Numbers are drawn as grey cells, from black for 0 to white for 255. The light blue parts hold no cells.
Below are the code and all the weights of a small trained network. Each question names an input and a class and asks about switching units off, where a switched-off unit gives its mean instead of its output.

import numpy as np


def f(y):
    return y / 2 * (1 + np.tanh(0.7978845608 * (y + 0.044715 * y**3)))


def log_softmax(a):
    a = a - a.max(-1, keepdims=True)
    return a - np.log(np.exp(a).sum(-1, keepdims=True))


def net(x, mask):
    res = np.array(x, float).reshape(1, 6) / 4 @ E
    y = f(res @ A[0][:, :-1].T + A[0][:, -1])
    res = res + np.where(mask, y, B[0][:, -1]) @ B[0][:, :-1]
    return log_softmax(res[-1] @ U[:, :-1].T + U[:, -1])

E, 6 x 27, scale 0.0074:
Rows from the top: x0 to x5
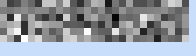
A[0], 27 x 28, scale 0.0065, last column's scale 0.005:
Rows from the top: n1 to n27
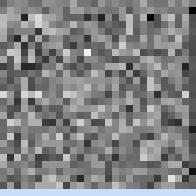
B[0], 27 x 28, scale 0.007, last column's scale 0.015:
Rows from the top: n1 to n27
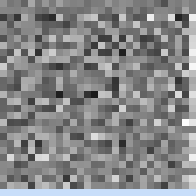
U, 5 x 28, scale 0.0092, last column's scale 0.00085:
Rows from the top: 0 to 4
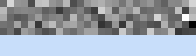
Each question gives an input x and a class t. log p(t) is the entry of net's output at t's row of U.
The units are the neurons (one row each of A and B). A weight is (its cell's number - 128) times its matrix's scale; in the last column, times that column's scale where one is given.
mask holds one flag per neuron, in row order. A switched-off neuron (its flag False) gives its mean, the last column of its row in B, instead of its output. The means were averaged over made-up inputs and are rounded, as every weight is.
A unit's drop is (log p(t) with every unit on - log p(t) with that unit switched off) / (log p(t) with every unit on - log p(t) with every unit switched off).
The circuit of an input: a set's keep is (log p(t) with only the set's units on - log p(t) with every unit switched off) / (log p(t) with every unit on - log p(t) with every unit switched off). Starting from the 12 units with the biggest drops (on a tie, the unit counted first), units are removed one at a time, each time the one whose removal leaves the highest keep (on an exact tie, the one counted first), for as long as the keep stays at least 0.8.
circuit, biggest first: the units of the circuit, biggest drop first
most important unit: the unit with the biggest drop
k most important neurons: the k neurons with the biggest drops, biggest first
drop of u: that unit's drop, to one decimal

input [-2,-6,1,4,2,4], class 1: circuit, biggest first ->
(n14)
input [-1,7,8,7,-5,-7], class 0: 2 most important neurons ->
(n23 n9)
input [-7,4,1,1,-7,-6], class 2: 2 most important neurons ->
(n18 n8)
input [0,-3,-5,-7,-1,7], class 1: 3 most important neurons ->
(n14 n3 n4)
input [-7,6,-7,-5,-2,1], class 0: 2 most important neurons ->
(n20 n27)
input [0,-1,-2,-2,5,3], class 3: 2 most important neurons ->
(n8 n10)
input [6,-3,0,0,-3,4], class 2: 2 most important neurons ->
(n26 n10)
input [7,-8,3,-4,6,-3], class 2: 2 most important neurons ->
(n26 n11)
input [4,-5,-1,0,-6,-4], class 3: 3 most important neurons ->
(n6 n21 n14)
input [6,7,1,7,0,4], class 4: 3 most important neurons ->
(n3 n18 n4)
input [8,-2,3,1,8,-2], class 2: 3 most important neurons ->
(n26 n11 n5)
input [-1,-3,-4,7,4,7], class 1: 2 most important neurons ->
(n14 n4)
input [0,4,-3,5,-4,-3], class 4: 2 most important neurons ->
(n3 n8)
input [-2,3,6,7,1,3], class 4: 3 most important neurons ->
(n3 n20 n27)
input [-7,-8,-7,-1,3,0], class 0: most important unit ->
n20
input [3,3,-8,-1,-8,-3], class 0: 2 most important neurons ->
(n20 n15)
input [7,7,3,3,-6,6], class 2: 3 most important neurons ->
(n26 n10 n11)
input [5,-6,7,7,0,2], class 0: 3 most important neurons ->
(n23 n9 n16)
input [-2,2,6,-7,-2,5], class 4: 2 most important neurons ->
(n16 n13)
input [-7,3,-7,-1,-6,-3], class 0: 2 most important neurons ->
(n20 n27)
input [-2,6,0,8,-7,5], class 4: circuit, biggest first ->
(n3)
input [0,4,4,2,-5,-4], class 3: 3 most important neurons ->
(n6 n14 n21)
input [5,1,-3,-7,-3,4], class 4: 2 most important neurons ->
(n16 n13)
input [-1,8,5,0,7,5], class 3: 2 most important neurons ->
(n8 n10)
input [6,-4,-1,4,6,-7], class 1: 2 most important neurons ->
(n10 n7)
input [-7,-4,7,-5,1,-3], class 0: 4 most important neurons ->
(n23 n9 n26 n17)
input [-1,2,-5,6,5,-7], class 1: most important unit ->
n10
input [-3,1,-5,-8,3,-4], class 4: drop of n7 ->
0.0
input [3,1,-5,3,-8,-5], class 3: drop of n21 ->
0.1
